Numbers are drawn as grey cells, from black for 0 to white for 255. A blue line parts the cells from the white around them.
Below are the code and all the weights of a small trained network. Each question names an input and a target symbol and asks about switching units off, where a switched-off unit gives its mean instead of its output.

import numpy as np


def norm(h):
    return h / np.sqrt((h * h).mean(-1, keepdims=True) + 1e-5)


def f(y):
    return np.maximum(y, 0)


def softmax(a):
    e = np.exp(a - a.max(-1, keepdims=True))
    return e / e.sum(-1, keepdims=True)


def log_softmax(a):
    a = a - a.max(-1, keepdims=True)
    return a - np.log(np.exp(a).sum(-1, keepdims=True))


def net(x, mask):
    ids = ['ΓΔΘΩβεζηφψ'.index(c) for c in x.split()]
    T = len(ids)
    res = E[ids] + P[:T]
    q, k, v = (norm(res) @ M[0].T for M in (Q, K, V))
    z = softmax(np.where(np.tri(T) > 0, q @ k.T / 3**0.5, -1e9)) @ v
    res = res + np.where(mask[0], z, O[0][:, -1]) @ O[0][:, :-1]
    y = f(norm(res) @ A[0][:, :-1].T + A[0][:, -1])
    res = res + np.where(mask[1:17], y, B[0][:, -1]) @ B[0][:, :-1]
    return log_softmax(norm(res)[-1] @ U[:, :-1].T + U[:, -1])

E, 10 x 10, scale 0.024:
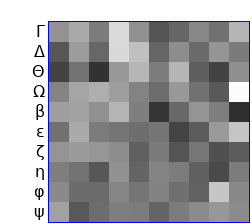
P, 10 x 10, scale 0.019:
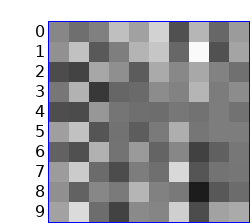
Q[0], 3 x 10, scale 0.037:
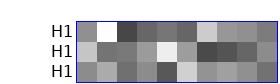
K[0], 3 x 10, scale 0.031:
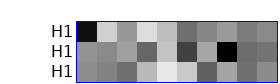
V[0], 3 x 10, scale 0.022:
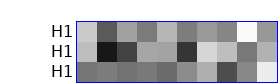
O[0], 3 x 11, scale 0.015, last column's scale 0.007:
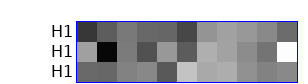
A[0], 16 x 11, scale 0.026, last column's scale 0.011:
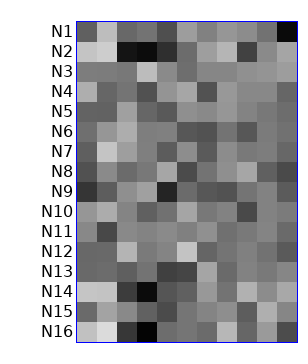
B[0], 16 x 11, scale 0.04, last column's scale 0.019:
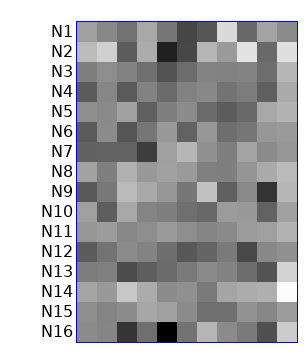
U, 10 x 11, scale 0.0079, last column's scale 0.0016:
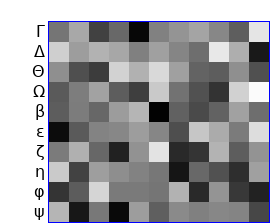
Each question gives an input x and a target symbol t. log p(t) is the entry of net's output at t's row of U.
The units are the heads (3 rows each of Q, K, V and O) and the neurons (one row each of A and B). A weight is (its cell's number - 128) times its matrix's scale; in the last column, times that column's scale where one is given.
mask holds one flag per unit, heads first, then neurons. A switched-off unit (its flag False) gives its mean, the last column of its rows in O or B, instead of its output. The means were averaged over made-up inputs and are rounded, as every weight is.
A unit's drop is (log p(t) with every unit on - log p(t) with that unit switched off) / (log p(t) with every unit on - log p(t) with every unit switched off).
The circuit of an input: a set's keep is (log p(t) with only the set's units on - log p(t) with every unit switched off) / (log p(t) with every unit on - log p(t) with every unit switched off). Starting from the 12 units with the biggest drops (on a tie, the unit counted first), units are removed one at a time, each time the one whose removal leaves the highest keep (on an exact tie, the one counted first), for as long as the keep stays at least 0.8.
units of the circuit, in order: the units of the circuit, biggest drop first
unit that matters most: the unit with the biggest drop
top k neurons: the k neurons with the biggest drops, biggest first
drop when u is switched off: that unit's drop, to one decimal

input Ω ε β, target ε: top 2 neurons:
(N7; N1)
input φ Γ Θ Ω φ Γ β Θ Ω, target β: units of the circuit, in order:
(H1; N6; N2)
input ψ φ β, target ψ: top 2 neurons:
(N2; N14)
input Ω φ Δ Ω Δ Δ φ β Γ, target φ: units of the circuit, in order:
(H1; N9)
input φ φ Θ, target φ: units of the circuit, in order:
(H1; N9; N2)
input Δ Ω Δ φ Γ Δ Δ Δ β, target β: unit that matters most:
N6
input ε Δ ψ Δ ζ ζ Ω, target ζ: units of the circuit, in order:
(H1; N7; N2)
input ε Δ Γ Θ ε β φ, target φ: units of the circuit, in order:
(N9; H1)
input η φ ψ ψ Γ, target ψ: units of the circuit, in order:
(H1; N2)
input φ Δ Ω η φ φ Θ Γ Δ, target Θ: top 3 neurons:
(N2; N14; N16)
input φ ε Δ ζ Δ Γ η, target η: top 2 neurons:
(N10; N2)
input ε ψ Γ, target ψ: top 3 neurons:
(N2; N14; N16)
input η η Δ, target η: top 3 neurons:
(N2; N16; N14)
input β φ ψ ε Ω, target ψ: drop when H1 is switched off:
1.0
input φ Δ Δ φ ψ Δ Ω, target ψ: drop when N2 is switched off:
0.1
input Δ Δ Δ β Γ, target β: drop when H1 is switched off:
0.6
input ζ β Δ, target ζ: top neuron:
(N7)
